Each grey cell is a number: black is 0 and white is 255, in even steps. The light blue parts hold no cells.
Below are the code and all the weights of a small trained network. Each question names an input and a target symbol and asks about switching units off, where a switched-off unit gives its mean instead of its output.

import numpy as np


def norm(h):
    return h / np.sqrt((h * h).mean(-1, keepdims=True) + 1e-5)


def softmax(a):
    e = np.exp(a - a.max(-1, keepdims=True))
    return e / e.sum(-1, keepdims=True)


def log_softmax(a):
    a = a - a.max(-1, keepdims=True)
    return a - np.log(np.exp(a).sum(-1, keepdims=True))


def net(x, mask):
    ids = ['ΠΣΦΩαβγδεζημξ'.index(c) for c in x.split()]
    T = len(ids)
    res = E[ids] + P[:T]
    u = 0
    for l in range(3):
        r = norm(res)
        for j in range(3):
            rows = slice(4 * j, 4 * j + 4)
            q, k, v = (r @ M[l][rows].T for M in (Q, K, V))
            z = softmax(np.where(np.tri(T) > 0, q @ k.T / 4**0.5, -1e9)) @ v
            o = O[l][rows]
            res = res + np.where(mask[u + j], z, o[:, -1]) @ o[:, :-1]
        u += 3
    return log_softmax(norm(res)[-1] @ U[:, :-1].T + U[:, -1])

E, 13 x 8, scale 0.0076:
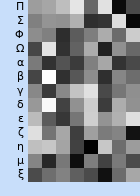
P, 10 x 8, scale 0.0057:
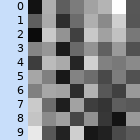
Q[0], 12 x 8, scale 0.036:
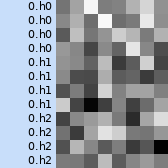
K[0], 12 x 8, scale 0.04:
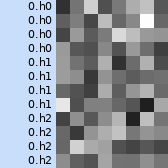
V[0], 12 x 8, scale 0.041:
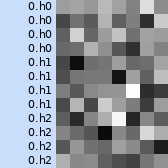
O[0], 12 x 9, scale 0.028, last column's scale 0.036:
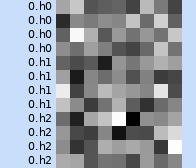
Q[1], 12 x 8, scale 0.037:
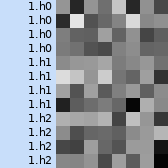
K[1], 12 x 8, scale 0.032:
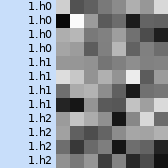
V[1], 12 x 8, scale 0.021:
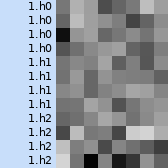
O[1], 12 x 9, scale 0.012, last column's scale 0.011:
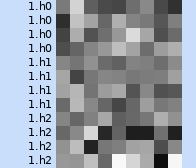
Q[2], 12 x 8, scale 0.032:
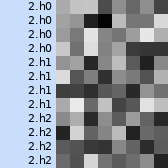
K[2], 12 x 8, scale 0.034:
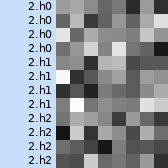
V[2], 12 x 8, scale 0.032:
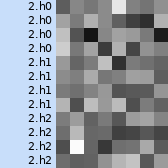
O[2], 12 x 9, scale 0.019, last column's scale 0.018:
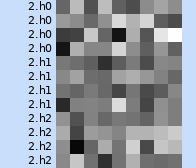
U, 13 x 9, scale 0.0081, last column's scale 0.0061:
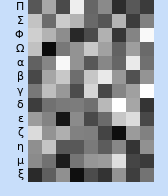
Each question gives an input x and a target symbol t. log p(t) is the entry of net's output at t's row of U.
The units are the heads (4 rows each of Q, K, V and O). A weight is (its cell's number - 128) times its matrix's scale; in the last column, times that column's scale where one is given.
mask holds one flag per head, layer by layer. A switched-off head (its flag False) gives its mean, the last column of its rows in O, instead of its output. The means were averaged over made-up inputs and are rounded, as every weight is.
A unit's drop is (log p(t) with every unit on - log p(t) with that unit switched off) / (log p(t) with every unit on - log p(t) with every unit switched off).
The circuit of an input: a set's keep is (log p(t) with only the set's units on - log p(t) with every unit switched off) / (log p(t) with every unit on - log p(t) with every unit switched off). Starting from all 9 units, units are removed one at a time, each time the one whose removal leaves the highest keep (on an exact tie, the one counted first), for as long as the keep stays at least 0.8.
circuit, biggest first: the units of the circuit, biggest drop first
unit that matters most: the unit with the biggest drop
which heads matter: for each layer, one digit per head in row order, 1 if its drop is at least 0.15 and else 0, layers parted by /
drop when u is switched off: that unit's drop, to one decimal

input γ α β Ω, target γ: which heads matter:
110 / 000 / 001
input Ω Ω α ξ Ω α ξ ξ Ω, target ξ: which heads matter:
010 / 000 / 000
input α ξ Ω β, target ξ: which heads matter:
010 / 000 / 000
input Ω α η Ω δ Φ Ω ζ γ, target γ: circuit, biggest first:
0.h2
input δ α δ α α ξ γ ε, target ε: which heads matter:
001 / 000 / 101
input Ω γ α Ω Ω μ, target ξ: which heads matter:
010 / 000 / 001
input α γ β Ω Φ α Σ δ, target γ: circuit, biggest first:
0.h1; 2.h2
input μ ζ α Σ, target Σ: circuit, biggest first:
0.h1; 0.h0; 2.h2
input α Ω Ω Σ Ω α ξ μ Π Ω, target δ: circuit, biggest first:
0.h1; 2.h1
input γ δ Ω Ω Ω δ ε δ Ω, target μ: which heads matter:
011 / 000 / 101
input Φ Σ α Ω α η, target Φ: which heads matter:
001 / 000 / 000
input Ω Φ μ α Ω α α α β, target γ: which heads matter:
010 / 000 / 001
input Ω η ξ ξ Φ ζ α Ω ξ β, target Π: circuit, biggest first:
0.h1; 0.h0
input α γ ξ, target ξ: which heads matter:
010 / 000 / 000
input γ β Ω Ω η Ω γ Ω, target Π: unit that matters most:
0.h1
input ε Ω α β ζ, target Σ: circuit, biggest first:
0.h0; 0.h1
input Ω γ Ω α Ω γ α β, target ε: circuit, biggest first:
0.h1; 2.h1
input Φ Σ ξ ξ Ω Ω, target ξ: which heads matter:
110 / 000 / 000
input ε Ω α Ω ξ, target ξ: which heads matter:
010 / 000 / 001
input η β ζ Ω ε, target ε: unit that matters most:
2.h2
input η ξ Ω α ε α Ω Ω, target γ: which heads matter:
010 / 000 / 001
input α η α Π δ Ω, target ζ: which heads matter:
010 / 000 / 000
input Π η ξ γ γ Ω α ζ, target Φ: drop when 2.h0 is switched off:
0.0
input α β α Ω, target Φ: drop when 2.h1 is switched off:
0.1
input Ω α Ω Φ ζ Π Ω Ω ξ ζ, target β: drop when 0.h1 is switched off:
0.0
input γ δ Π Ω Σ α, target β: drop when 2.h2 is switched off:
0.2
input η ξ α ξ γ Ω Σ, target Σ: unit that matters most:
0.h0
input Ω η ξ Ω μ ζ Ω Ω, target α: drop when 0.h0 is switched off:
0.1
